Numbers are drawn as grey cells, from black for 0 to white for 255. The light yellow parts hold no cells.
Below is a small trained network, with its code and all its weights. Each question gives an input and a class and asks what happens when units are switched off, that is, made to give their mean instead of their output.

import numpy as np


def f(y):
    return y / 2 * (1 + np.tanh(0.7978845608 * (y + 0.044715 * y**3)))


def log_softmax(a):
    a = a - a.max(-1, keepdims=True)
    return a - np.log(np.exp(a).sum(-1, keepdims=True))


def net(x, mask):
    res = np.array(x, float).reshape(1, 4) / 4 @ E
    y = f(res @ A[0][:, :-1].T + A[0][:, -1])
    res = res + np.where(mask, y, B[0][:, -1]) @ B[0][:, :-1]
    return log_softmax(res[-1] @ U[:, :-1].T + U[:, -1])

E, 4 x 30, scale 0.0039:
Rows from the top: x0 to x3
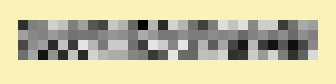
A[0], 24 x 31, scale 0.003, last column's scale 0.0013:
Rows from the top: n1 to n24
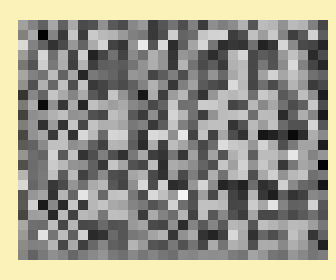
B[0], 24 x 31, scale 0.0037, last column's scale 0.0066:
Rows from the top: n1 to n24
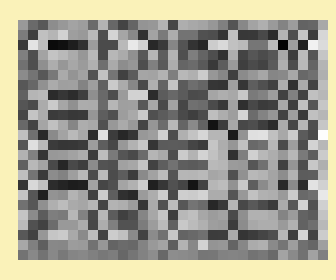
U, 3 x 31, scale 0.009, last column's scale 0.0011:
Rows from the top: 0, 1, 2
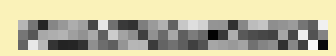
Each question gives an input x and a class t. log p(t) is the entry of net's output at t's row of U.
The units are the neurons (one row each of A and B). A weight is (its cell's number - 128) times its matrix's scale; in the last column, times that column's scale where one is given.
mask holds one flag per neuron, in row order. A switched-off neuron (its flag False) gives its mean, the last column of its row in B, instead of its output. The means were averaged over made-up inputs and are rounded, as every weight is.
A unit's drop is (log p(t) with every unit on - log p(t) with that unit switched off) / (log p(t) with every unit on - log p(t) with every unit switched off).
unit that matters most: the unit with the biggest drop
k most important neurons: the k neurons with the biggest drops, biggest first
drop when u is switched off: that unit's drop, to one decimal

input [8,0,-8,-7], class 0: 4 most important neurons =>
(n14; n16; n21; n6)
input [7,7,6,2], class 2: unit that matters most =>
n13
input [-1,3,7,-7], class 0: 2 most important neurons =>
(n12; n18)
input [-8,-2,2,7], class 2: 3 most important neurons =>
(n3; n17; n22)
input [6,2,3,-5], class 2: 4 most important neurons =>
(n13; n8; n10; n15)
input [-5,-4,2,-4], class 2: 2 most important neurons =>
(n3; n17)
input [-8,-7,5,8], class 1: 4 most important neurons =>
(n2; n19; n9; n11)
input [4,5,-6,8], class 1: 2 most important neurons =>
(n2; n19)
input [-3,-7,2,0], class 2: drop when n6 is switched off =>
0.1
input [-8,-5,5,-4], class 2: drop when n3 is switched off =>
0.3
